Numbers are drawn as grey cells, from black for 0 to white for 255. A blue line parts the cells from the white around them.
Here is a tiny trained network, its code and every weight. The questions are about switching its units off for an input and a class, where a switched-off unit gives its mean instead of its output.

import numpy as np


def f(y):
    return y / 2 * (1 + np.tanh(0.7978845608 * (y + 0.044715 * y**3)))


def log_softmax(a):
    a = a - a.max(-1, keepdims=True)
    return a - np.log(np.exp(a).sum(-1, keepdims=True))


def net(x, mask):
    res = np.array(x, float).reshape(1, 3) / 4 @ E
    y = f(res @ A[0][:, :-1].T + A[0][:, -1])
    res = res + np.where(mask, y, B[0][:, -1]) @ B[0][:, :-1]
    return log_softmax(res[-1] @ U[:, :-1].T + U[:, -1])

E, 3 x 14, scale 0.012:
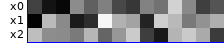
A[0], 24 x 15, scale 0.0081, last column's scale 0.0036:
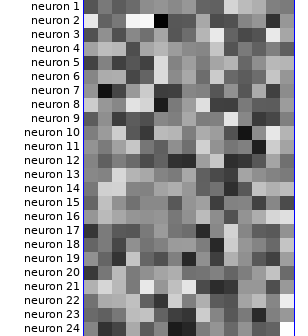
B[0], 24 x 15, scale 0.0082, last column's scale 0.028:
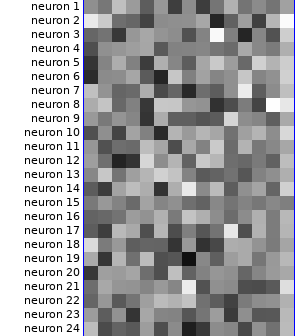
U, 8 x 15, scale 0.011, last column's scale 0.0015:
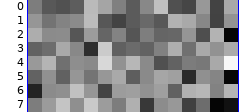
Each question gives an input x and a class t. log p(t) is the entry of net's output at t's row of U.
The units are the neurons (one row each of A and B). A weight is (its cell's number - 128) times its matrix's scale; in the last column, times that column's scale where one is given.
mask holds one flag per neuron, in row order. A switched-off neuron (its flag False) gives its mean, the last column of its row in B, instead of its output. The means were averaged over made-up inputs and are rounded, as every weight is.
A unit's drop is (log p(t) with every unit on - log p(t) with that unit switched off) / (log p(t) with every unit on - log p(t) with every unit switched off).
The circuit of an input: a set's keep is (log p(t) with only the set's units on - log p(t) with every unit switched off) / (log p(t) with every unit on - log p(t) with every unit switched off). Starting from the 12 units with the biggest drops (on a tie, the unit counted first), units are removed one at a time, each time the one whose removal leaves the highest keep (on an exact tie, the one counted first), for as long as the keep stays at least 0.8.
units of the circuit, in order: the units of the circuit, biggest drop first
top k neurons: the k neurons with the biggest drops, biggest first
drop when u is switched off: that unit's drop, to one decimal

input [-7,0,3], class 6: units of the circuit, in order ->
[neuron 14]
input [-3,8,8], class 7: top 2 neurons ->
[neuron 21; neuron 1]
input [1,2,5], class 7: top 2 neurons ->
[neuron 8; neuron 5]
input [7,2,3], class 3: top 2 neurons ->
[neuron 17; neuron 9]
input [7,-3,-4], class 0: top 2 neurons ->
[neuron 12; neuron 8]
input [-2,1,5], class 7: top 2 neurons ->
[neuron 8; neuron 2]
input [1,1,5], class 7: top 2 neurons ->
[neuron 8; neuron 5]
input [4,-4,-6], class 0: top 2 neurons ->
[neuron 12; neuron 3]
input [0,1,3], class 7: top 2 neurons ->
[neuron 8; neuron 2]
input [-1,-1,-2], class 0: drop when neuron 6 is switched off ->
0.2
